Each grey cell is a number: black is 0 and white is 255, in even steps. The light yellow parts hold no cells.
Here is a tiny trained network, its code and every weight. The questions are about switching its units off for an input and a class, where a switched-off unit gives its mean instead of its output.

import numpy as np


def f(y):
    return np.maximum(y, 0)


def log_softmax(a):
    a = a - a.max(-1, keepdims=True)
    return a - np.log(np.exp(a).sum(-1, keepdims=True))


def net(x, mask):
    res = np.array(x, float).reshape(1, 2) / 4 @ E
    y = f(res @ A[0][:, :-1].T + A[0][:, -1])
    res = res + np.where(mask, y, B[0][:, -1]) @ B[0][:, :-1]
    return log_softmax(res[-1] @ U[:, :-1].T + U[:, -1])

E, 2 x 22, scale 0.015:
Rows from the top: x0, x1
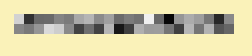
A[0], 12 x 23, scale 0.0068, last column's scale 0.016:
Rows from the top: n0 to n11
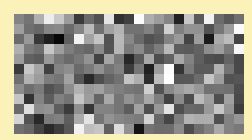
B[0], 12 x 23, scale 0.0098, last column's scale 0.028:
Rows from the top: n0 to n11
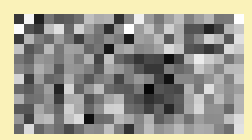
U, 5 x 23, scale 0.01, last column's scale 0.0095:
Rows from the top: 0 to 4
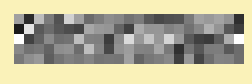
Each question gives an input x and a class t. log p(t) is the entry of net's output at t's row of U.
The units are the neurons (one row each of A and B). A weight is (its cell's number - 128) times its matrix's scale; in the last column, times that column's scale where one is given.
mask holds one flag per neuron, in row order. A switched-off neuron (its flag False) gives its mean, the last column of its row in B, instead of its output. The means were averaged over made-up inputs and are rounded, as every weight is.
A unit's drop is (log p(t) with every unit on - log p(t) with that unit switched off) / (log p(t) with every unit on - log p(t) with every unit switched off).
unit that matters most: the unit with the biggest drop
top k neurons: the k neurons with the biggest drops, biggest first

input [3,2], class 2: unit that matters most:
n9
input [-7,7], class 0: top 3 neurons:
n6; n9; n5
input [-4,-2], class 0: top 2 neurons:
n9; n5
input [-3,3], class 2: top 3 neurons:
n2; n11; n3
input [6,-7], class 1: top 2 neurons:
n11; n2
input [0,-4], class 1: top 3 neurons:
n2; n10; n11
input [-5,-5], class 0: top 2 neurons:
n0; n5
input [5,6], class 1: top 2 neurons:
n0; n6
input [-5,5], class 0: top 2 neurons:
n6; n11
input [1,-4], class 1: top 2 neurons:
n2; n11
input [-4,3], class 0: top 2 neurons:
n9; n6
